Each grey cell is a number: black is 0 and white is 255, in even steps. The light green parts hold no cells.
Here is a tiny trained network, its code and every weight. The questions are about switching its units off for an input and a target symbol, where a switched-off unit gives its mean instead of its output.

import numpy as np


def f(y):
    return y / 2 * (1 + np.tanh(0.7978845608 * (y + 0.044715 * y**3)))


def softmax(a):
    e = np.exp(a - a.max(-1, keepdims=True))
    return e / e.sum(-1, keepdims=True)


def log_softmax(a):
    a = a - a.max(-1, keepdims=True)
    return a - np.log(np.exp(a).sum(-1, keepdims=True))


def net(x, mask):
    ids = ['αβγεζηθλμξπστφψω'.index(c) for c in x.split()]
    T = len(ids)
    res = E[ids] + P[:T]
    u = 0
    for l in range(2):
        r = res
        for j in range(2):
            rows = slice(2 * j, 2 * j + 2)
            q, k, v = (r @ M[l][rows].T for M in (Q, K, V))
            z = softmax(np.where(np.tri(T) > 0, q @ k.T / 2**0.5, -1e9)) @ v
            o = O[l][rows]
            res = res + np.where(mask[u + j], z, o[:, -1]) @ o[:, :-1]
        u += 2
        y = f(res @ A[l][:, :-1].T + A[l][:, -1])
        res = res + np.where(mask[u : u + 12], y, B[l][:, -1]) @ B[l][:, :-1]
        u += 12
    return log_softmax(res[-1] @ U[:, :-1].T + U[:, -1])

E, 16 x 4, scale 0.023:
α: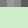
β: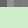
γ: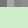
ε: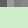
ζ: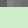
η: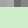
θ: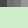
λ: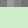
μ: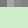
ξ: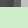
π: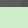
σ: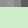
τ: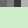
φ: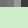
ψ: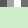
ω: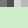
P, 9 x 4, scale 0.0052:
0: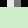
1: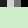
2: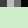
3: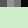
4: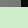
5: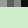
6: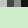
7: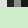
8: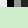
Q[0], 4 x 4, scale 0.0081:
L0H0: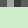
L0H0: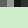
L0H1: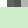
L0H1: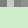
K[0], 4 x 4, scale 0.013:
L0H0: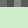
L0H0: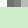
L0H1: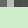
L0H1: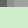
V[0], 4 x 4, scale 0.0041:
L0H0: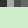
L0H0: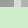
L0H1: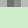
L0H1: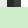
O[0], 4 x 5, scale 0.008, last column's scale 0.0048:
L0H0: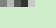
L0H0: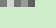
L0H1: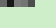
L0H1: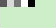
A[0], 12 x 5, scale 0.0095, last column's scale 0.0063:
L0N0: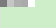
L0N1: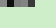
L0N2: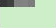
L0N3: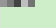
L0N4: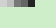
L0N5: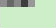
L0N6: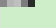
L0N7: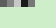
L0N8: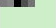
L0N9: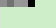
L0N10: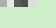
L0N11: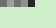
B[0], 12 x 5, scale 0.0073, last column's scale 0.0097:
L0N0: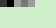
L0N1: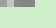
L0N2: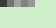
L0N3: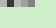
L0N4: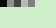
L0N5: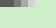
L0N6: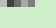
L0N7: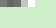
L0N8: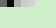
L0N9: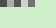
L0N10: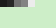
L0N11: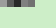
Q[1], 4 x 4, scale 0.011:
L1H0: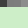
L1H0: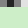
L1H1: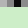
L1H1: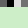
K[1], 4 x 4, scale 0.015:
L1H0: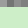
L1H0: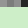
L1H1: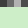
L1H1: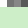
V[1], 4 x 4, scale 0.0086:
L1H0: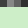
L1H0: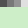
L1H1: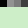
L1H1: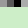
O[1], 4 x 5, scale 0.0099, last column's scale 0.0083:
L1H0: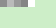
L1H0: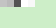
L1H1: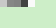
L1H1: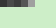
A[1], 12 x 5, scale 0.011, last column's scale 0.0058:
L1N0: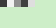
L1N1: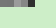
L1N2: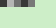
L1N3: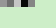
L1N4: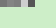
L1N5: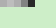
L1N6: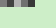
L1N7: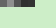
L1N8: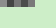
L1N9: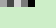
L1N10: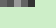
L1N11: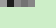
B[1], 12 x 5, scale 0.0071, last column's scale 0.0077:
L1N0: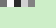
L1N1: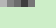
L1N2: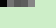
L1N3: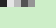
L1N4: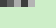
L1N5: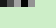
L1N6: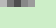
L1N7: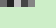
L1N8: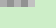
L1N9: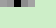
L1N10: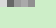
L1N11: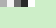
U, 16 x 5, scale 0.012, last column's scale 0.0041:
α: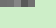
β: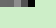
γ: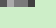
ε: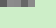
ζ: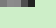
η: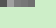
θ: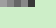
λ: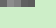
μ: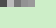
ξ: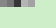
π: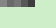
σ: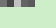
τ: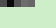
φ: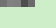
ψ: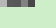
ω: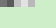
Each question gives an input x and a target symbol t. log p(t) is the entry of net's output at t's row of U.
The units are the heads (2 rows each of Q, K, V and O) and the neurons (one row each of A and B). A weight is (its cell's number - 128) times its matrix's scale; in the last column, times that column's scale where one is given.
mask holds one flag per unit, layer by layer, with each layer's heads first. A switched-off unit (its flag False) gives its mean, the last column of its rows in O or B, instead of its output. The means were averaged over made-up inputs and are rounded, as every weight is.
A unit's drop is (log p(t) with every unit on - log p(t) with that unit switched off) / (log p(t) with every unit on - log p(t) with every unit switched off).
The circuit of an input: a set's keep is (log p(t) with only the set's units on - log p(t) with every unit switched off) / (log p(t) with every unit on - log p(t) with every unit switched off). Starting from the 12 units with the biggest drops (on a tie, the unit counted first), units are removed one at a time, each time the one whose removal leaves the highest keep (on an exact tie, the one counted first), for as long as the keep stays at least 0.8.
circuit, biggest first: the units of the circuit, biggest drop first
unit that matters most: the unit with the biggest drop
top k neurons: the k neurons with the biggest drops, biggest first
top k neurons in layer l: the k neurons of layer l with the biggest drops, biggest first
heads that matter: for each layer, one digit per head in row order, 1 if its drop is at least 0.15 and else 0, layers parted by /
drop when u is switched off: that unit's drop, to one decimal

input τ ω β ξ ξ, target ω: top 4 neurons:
[L0N10; L1N11; L0N2; L1N9]
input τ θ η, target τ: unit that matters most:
L0N4
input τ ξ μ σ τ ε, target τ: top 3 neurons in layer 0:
[L0N10; L0N0; L0N3]
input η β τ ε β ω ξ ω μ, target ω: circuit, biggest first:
[L1H1; L0N10]
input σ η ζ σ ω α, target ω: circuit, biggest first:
[L0N10; L1H1]
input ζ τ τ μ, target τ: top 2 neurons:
[L0N10; L0N0]
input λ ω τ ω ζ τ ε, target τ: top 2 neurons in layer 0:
[L0N0; L0N3]
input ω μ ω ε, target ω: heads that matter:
00 / 11
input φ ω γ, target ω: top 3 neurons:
[L0N7; L0N10; L1N11]
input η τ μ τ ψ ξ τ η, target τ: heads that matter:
00 / 01
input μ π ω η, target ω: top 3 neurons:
[L0N10; L0N4; L1N11]
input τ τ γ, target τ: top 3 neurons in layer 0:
[L0N10; L0N0; L0N3]
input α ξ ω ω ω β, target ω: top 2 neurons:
[L1N11; L0N10]
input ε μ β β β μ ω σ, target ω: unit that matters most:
L1H1
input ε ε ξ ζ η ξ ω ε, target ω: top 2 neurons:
[L0N10; L1N11]
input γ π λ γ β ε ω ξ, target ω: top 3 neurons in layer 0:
[L0N10; L0N1; L0N2]
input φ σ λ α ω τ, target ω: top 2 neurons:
[L0N10; L0N8]
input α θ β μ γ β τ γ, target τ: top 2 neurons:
[L0N10; L0N0]
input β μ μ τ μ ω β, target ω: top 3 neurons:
[L0N10; L1N11; L0N1]
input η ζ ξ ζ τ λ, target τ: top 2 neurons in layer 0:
[L0N10; L0N3]
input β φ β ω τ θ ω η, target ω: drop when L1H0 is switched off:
-0.1
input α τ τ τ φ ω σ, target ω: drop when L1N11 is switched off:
0.2
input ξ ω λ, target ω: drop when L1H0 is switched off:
0.1
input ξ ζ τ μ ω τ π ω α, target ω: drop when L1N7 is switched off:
0.0
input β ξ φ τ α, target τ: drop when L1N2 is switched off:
0.1
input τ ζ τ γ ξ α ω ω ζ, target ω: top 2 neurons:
[L1N11; L0N10]
